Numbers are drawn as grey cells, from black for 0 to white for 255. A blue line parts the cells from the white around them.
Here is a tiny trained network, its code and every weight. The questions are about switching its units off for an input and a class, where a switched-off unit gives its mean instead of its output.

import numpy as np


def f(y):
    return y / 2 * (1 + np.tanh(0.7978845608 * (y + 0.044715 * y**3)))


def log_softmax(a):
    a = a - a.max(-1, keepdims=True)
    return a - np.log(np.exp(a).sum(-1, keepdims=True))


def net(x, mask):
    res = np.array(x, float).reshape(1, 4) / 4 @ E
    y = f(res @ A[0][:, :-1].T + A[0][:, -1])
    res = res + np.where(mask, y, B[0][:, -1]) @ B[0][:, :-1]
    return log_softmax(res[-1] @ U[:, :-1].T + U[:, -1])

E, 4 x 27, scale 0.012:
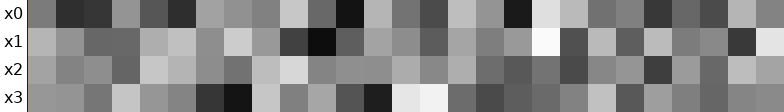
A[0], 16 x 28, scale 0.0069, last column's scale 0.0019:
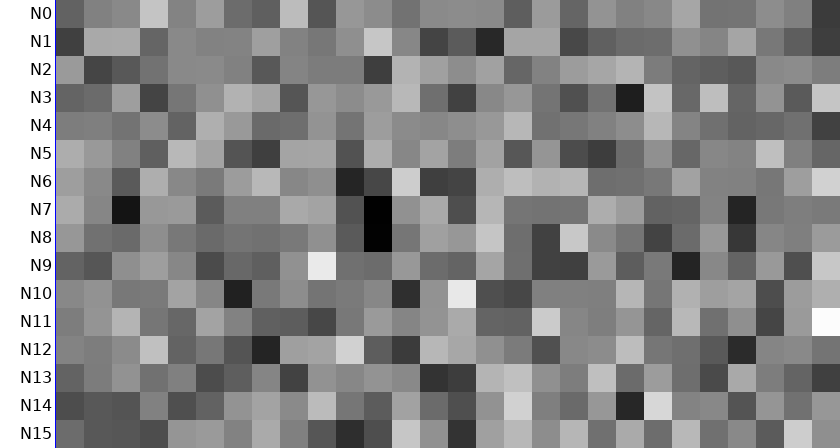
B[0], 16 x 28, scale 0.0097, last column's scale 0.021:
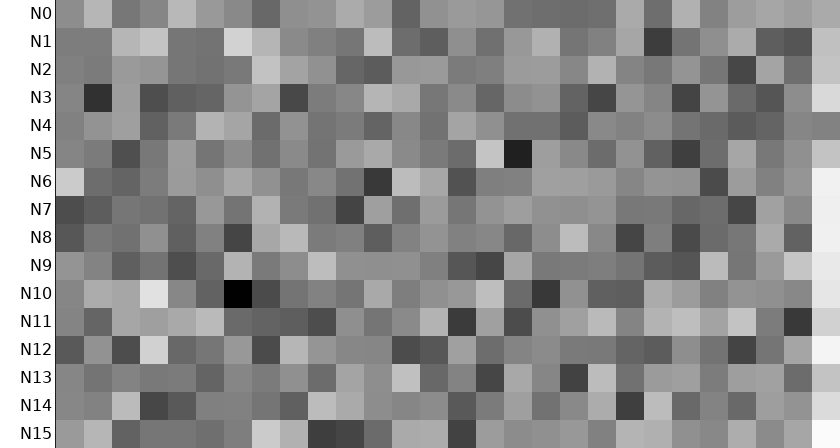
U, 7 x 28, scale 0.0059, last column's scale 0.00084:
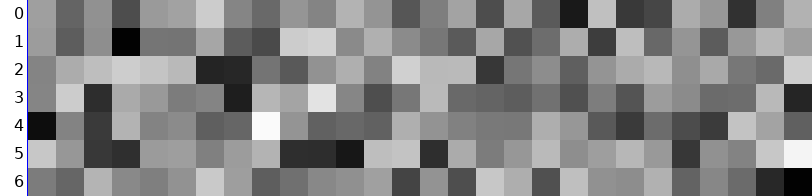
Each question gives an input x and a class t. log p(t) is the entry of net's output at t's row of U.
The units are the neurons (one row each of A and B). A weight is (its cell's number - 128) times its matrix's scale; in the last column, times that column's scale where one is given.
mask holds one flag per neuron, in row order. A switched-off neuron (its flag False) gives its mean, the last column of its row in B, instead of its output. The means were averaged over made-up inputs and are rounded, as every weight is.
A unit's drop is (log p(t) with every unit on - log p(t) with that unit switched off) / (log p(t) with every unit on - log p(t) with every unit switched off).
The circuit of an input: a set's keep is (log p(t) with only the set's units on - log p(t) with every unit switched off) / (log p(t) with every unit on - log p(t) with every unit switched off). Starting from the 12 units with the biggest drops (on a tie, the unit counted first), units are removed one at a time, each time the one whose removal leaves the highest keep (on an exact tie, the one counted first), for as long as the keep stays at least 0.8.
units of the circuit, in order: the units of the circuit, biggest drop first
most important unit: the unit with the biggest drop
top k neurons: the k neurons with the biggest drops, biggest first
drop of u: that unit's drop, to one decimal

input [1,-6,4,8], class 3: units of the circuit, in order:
(N0; N15; N9)
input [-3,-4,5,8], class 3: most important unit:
N12
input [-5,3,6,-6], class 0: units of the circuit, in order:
(N1; N3)
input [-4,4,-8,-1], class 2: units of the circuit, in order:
(N11; N10)
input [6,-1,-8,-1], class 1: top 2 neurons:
(N14; N13)
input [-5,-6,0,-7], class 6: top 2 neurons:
(N1; N13)
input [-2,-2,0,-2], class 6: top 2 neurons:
(N5; N9)
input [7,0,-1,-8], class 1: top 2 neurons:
(N14; N3)
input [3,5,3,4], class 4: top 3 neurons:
(N8; N11; N7)
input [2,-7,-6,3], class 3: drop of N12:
0.2
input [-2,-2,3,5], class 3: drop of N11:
0.1
